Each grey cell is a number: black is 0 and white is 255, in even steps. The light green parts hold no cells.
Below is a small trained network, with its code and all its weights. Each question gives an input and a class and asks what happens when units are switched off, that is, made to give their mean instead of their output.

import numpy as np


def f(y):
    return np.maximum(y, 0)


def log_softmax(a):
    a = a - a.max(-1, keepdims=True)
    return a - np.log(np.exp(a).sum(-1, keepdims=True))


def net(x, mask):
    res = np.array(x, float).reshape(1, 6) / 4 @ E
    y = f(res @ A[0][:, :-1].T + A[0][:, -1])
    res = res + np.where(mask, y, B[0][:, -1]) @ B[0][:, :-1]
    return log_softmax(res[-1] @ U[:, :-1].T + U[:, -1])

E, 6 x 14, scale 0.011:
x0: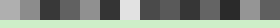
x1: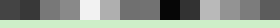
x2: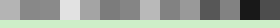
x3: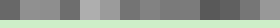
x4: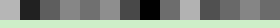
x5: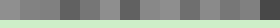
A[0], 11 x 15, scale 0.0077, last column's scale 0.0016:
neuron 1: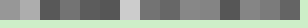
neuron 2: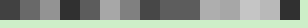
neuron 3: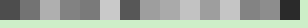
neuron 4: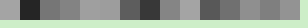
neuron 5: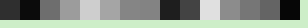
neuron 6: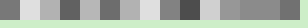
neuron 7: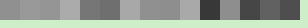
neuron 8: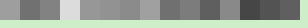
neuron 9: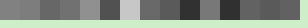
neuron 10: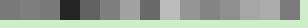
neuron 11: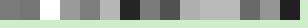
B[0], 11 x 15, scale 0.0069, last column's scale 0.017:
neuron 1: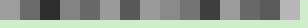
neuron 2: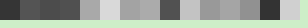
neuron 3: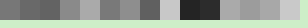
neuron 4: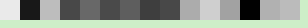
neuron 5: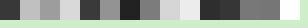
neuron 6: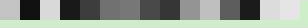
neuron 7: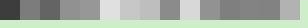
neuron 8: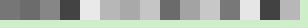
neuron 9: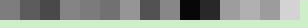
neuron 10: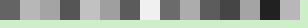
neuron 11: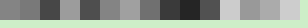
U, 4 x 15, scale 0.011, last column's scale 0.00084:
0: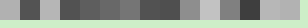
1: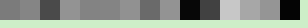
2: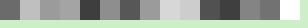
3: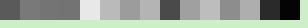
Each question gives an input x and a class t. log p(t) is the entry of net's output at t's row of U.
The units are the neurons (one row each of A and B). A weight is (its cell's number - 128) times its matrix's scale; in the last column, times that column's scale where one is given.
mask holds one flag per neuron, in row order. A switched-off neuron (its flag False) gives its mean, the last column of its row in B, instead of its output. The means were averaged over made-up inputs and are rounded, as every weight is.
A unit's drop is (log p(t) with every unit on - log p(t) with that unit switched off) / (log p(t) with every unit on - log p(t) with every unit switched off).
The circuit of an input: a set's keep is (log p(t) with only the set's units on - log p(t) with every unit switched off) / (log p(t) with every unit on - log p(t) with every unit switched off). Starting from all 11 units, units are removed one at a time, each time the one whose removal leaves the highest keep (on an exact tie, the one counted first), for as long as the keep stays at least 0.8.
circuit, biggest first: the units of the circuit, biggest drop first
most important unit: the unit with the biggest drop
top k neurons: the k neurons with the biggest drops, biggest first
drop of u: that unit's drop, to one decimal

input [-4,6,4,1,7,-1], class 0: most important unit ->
neuron 4
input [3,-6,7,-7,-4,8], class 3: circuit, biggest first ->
neuron 5; neuron 8
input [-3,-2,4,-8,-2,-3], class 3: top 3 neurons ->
neuron 5; neuron 9; neuron 8
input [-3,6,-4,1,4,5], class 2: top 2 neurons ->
neuron 5; neuron 6
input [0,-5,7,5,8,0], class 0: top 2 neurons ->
neuron 4; neuron 5
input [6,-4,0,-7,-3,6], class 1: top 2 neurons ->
neuron 5; neuron 9
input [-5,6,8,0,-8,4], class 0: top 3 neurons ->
neuron 6; neuron 2; neuron 10
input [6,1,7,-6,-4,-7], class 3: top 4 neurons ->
neuron 8; neuron 7; neuron 3; neuron 11
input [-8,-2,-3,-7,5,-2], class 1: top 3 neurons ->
neuron 3; neuron 6; neuron 11
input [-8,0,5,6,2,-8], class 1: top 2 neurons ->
neuron 11; neuron 3
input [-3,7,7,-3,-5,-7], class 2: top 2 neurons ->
neuron 5; neuron 2
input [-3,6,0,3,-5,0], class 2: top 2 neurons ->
neuron 5; neuron 4
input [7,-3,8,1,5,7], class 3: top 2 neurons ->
neuron 8; neuron 7
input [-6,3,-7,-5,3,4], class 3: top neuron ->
neuron 2
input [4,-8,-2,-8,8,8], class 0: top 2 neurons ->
neuron 4; neuron 5
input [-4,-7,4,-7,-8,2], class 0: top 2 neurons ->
neuron 6; neuron 5
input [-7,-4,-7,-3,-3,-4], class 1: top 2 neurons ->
neuron 3; neuron 11
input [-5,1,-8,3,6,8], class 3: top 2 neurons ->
neuron 2; neuron 6
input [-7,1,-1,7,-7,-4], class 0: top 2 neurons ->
neuron 6; neuron 9
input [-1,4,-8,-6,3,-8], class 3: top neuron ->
neuron 2
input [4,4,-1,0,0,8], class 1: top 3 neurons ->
neuron 9; neuron 10; neuron 7
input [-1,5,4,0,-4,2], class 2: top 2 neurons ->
neuron 5; neuron 4
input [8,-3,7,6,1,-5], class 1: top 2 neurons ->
neuron 9; neuron 2
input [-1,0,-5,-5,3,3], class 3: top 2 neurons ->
neuron 6; neuron 2
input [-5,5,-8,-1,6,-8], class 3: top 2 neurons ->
neuron 2; neuron 6
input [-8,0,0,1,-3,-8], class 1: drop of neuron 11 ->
0.0
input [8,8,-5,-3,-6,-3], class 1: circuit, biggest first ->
neuron 9
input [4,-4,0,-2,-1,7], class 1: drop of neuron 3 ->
-0.1
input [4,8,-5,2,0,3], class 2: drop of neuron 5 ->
1.3
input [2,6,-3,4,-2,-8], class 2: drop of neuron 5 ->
1.0
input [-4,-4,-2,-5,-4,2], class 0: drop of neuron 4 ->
-0.1
